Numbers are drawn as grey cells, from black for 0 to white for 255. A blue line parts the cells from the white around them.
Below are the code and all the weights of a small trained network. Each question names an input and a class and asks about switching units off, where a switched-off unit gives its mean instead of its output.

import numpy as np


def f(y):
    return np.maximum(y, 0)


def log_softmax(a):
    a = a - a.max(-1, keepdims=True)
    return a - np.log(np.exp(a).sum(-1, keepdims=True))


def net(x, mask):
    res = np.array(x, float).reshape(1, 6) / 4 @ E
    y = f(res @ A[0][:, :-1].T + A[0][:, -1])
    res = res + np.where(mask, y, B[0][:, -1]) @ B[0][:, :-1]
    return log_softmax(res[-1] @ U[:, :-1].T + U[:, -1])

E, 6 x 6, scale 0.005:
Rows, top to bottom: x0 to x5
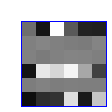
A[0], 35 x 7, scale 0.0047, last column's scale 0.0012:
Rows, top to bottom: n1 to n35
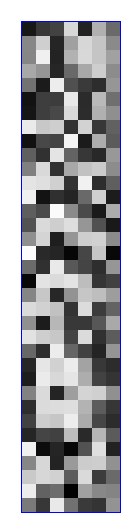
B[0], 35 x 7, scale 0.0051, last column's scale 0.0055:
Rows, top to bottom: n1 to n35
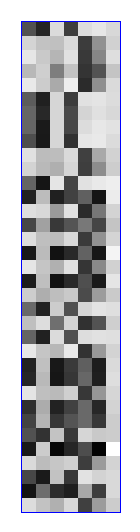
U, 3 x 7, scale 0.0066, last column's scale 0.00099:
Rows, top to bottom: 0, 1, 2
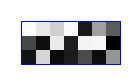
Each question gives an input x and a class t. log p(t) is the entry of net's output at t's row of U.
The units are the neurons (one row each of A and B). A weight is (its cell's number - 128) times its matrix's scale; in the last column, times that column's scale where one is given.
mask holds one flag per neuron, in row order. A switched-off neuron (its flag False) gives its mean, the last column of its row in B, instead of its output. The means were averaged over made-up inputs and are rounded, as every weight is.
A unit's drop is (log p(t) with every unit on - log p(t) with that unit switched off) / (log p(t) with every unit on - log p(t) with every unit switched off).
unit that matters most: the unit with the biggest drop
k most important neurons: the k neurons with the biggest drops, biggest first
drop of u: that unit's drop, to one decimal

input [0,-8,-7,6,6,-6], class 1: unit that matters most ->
n12
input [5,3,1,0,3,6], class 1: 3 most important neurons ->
(n9 n1 n6)
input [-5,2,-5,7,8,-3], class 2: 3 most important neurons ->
(n19 n26 n25)
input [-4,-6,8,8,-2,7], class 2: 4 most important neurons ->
(n19 n25 n26 n28)
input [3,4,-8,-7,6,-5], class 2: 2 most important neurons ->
(n31 n17)
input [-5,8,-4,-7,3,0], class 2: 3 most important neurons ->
(n31 n17 n13)
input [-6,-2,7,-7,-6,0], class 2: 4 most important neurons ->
(n31 n17 n13 n34)
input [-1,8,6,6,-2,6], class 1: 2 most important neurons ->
(n9 n6)
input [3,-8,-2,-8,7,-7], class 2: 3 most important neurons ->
(n31 n17 n13)
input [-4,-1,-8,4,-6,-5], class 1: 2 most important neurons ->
(n12 n33)
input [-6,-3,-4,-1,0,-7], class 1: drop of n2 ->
-0.1
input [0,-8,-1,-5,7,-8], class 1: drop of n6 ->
0.0
